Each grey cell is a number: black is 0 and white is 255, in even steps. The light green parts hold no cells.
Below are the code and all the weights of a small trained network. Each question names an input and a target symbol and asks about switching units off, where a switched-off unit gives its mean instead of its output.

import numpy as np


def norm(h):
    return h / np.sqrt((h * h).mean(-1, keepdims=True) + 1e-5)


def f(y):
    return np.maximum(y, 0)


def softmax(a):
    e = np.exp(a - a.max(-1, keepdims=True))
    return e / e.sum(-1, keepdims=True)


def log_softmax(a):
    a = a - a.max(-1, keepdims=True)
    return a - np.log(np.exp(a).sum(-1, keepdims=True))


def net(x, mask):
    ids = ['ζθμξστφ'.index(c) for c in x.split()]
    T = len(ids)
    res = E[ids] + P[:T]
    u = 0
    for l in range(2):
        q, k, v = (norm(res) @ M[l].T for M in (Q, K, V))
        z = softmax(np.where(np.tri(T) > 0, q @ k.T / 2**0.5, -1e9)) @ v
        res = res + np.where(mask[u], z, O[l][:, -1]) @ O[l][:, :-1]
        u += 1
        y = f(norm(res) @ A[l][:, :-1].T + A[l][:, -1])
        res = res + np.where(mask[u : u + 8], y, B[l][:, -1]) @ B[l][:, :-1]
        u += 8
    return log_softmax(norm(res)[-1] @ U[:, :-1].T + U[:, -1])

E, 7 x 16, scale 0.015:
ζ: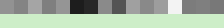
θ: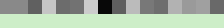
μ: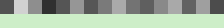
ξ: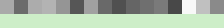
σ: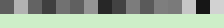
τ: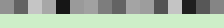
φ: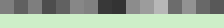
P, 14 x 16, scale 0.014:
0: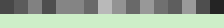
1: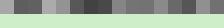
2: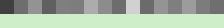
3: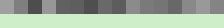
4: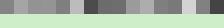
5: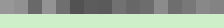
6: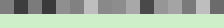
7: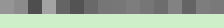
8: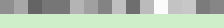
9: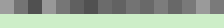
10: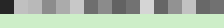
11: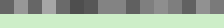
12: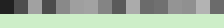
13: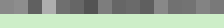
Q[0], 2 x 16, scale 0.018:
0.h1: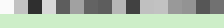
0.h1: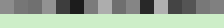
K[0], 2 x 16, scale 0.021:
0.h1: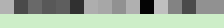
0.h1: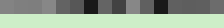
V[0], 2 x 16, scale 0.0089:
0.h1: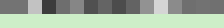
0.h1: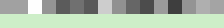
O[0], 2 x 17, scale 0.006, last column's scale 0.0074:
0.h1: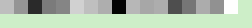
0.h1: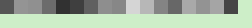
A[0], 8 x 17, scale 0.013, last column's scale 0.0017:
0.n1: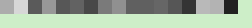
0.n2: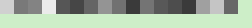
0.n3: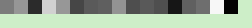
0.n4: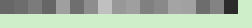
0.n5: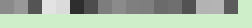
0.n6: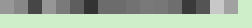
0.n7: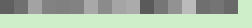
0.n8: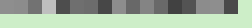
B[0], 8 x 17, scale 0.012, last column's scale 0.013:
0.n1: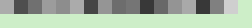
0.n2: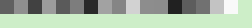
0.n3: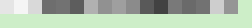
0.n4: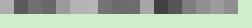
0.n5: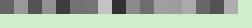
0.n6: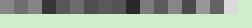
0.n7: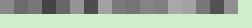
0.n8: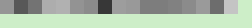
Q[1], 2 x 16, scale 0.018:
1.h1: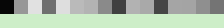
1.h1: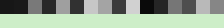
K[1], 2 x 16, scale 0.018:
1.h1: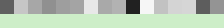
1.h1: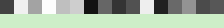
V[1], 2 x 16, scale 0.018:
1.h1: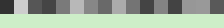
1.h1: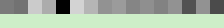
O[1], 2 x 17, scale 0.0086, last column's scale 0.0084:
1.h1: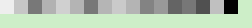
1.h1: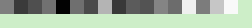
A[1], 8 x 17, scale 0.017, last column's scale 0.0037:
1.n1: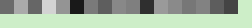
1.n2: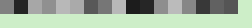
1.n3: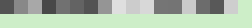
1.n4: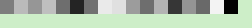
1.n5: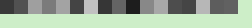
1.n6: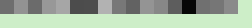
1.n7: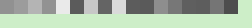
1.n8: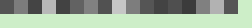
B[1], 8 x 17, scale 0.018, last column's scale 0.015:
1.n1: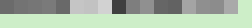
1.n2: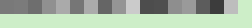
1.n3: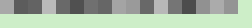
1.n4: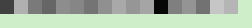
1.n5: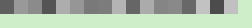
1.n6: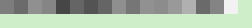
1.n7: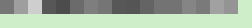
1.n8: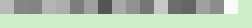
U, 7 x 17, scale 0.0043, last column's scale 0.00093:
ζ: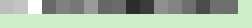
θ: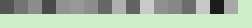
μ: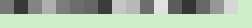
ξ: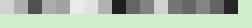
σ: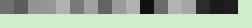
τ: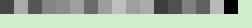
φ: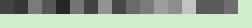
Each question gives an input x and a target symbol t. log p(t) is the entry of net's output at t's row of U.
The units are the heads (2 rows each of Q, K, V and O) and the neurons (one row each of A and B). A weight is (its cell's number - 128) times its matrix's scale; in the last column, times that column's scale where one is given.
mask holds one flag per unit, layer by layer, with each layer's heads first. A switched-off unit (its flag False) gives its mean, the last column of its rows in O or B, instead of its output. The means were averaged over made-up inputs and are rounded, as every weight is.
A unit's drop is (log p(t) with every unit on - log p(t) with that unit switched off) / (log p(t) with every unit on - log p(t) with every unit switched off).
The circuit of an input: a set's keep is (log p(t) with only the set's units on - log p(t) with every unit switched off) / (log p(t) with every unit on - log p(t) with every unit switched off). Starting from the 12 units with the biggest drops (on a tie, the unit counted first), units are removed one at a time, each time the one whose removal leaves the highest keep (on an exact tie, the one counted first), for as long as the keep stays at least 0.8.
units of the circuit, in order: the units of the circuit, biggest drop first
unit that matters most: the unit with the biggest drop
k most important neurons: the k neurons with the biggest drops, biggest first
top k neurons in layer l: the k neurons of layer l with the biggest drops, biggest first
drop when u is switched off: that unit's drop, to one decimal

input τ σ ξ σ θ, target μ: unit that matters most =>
0.h1
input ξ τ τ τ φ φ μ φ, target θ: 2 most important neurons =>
[1.n5; 0.n1]
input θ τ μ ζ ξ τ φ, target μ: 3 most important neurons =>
[1.n3; 0.n6; 0.n7]
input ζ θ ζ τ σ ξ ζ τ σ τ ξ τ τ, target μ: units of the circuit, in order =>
[0.h1; 1.n3; 1.h1]
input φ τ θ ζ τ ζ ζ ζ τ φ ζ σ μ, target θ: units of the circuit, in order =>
[1.h1; 1.n5]
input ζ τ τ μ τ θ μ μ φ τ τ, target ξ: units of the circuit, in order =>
[0.h1; 1.n6]
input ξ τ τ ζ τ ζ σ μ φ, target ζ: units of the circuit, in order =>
[1.h1; 1.n7]
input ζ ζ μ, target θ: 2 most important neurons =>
[0.n2; 1.n5]
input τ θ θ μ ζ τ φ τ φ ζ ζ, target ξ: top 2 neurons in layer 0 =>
[0.n2; 0.n6]
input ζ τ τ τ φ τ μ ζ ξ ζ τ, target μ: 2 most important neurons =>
[1.n3; 0.n2]
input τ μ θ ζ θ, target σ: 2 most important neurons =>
[0.n2; 1.n2]
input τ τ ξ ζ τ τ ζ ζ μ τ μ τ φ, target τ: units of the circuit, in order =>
[1.h1; 1.n4]
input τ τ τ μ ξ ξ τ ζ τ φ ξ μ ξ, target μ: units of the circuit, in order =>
[1.n3; 0.h1; 1.h1]
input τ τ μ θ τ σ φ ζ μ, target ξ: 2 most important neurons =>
[0.n2; 0.n1]
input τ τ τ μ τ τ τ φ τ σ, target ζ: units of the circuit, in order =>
[0.n3]
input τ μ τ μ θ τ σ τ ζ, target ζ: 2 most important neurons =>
[1.n7; 0.n2]
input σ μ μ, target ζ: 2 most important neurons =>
[1.n7; 0.n2]
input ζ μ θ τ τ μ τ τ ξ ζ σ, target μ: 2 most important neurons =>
[1.n3; 0.n2]
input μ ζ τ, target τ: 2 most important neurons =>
[0.n6; 1.n4]
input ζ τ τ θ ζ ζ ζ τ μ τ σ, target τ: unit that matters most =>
1.h1
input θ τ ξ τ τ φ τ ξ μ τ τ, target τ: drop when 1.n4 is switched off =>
0.5
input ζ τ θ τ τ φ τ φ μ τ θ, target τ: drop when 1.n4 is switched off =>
0.5
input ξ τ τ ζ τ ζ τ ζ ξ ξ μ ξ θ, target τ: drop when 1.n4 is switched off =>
0.4
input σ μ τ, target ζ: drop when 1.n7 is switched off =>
0.4
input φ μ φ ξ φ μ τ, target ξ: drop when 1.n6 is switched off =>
0.1
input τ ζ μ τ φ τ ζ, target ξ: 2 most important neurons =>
[0.n2; 1.n6]
